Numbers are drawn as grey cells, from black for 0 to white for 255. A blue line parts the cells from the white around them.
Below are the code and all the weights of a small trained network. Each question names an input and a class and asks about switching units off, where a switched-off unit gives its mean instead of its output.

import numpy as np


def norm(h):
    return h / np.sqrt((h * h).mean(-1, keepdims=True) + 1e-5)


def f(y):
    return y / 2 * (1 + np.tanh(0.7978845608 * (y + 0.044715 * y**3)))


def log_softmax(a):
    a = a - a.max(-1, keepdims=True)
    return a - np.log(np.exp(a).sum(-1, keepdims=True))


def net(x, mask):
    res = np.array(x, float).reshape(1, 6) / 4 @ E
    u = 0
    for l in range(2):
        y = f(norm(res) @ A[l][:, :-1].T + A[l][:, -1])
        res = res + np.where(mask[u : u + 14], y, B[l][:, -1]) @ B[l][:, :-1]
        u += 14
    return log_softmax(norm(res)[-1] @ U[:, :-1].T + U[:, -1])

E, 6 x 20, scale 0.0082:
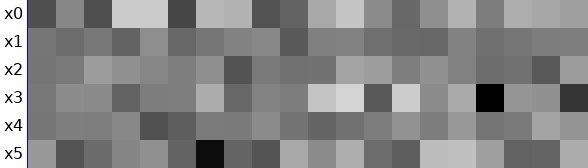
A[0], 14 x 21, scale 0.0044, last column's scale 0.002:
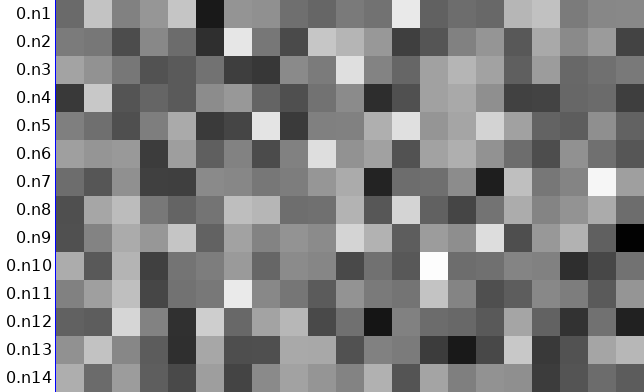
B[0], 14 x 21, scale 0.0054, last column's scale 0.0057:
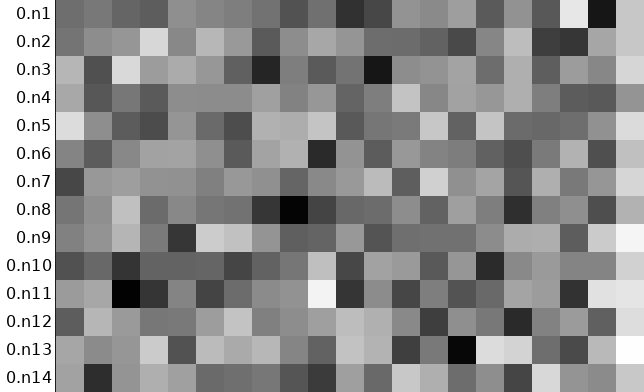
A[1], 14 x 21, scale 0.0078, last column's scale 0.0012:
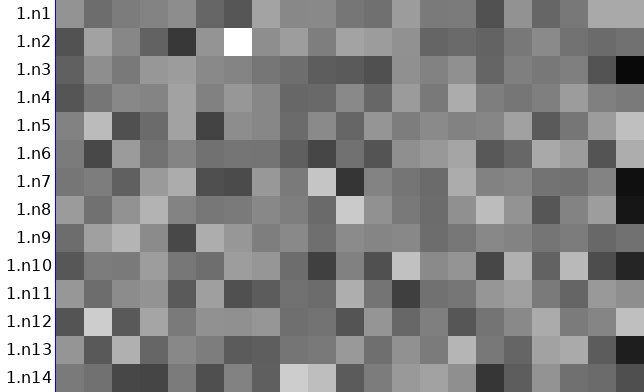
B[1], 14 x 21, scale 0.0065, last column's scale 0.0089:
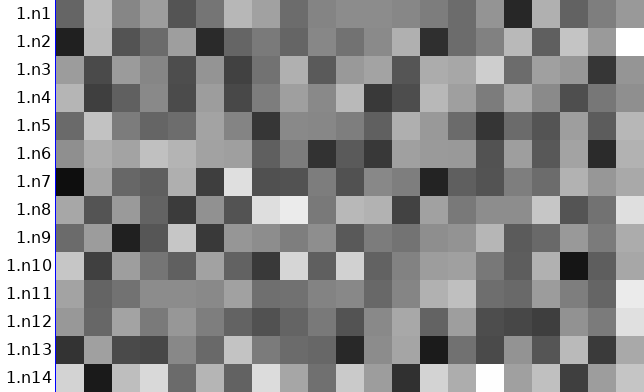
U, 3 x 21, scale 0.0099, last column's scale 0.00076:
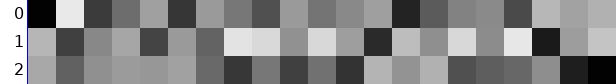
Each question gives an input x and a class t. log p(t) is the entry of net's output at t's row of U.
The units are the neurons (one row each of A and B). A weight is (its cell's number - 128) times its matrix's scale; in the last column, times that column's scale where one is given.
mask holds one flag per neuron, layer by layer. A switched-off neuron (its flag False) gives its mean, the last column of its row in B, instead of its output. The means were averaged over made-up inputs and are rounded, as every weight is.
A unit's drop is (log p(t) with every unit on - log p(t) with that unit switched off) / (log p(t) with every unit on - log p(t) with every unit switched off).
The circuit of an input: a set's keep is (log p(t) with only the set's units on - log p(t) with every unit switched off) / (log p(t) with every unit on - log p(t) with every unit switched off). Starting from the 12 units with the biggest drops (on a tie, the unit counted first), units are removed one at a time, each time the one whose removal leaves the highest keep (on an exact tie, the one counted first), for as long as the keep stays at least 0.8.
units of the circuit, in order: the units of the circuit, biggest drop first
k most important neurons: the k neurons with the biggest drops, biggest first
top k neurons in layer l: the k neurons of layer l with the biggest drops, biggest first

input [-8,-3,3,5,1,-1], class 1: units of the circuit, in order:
[1.n14]
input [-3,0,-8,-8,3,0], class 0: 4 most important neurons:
[0.n12 0.n3 1.n14 0.n5]
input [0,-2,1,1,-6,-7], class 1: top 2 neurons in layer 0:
[0.n13 0.n11]
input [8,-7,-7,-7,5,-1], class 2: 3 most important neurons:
[0.n1 1.n10 0.n11]
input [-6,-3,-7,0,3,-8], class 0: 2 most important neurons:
[1.n2 0.n12]
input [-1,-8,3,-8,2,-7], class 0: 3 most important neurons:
[0.n13 1.n2 0.n12]
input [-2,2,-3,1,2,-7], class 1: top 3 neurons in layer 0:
[0.n11 0.n9 0.n13]
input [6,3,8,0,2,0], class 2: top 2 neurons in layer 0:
[0.n1 0.n11]
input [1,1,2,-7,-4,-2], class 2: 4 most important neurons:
[0.n1 0.n8 1.n10 0.n11]
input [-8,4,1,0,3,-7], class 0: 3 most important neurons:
[1.n2 0.n13 0.n12]
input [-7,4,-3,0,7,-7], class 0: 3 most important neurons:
[1.n2 0.n12 0.n13]
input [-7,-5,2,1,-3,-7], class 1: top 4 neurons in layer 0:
[0.n11 0.n10 0.n9 0.n2]
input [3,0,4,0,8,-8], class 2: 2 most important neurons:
[0.n13 0.n1]
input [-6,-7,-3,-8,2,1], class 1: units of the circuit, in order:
[0.n13]
